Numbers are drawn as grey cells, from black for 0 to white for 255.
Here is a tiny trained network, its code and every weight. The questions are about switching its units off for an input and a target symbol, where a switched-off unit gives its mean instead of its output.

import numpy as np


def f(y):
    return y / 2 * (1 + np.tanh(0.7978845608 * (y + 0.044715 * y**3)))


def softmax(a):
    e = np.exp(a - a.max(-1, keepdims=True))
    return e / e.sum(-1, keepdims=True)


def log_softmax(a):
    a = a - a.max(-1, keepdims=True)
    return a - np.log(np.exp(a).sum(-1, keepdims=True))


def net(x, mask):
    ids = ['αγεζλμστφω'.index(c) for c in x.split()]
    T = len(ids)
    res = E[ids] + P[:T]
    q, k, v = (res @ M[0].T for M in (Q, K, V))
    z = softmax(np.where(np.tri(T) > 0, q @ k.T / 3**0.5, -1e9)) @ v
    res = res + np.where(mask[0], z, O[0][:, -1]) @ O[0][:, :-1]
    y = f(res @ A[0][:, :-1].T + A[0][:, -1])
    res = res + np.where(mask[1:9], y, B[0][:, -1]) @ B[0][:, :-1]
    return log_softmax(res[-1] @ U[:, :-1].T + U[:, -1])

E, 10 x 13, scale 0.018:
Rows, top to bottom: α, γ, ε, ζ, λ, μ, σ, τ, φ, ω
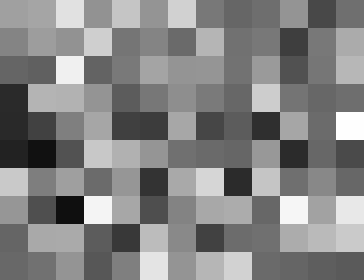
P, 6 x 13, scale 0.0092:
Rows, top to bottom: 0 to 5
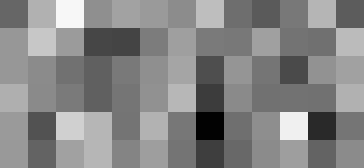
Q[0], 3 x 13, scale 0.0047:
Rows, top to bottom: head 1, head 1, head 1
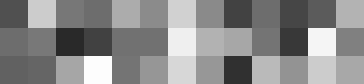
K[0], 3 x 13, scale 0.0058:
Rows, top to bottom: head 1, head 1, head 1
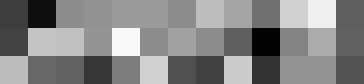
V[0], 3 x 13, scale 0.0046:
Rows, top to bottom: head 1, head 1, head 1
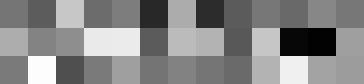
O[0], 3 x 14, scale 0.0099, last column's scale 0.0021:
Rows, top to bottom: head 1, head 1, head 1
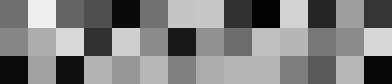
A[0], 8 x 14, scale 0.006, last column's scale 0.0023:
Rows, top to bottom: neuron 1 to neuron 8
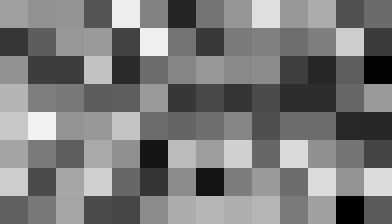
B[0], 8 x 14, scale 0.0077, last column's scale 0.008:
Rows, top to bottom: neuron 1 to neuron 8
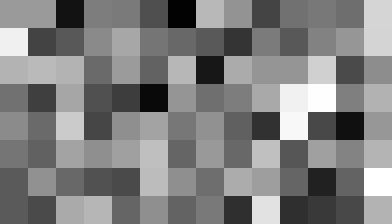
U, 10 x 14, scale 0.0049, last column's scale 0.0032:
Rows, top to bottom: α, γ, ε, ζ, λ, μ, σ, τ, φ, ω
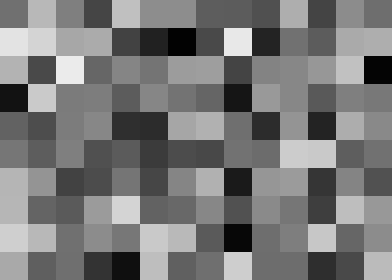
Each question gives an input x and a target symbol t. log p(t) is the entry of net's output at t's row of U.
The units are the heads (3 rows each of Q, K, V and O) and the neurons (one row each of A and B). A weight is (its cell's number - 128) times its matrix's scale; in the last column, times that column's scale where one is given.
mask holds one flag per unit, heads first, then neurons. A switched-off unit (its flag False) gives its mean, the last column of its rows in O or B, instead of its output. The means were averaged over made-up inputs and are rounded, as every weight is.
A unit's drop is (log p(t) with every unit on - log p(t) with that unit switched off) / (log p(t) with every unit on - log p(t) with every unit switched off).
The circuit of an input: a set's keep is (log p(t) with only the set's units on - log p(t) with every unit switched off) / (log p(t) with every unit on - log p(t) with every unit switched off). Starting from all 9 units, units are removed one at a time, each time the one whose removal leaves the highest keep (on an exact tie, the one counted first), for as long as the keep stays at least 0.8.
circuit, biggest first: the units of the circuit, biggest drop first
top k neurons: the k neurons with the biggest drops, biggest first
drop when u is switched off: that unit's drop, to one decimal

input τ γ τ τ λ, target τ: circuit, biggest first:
(neuron 2; head 1)
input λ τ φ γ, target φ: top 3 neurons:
(neuron 3; neuron 1; neuron 7)
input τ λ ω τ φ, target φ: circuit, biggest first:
(neuron 2; head 1)
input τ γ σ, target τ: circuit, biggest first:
(head 1)
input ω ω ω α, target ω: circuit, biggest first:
(head 1; neuron 7)
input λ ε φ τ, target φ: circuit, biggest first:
(head 1; neuron 3; neuron 6)
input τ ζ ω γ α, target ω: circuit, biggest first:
(head 1; neuron 7; neuron 5)
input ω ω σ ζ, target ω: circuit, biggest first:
(head 1; neuron 7)
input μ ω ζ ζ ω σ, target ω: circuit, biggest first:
(neuron 7; head 1)
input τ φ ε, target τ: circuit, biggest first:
(head 1; neuron 2)
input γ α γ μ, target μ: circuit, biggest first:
(neuron 4; head 1)
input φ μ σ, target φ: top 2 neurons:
(neuron 3; neuron 1)
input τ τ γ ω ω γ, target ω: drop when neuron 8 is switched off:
-0.1
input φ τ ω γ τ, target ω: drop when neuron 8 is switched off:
0.0
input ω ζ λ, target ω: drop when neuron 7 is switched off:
1.2
